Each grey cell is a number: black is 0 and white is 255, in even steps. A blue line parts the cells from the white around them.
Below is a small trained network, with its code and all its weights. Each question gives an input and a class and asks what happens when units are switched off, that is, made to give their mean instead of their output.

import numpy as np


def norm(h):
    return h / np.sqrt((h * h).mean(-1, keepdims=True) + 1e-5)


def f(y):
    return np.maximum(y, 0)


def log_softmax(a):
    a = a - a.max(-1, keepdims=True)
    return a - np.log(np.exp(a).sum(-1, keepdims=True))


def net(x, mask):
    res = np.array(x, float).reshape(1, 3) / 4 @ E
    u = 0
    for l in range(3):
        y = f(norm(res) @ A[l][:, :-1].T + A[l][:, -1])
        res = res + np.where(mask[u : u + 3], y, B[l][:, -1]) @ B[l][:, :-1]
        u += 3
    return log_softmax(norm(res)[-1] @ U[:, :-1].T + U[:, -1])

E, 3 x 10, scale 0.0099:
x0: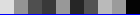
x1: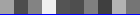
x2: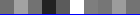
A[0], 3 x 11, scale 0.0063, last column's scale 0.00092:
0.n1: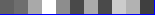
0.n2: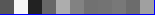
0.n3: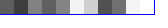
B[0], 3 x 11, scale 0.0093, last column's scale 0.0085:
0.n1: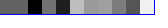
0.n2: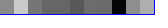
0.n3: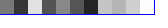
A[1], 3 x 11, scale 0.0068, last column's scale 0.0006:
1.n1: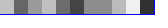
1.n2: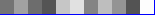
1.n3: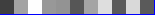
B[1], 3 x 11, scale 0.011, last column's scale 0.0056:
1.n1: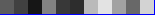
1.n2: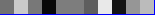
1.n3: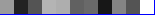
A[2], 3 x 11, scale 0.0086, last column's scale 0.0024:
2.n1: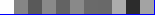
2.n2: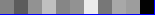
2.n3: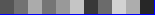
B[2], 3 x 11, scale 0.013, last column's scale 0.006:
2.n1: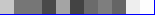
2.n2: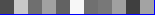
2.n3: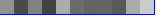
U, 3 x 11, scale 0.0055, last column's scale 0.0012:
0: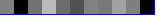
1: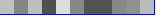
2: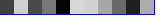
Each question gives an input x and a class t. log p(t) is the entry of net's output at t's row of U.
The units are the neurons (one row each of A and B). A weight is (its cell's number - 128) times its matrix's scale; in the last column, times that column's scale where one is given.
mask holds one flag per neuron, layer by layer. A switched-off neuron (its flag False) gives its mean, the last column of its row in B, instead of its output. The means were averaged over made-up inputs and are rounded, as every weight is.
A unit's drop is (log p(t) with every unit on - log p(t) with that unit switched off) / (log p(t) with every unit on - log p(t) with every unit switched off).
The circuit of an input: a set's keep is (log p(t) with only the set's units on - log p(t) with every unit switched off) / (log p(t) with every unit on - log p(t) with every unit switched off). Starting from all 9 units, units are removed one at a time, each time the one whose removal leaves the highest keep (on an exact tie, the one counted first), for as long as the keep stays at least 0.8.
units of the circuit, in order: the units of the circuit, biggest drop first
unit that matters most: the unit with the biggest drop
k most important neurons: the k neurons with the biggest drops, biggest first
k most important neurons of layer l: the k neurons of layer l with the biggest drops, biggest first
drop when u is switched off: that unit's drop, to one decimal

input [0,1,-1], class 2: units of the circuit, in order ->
(0.n1, 0.n3)
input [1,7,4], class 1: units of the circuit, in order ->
(2.n1)
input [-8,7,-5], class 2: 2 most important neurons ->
(0.n1, 2.n2)
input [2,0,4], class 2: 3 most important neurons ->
(0.n3, 1.n3, 1.n2)
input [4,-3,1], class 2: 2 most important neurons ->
(0.n3, 1.n3)
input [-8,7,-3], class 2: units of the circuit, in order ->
(0.n1, 2.n2)
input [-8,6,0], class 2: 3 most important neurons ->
(0.n1, 2.n2, 2.n1)
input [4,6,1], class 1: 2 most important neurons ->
(2.n1, 0.n3)
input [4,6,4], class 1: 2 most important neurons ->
(0.n3, 2.n1)
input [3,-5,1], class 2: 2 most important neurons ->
(0.n3, 2.n1)
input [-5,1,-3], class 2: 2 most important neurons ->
(0.n1, 2.n1)
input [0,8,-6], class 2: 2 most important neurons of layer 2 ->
(2.n2, 2.n3)
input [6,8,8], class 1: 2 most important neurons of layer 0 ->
(0.n1, 0.n3)
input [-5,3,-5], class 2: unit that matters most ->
0.n1
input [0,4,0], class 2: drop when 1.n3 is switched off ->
0.2
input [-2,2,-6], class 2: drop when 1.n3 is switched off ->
0.1
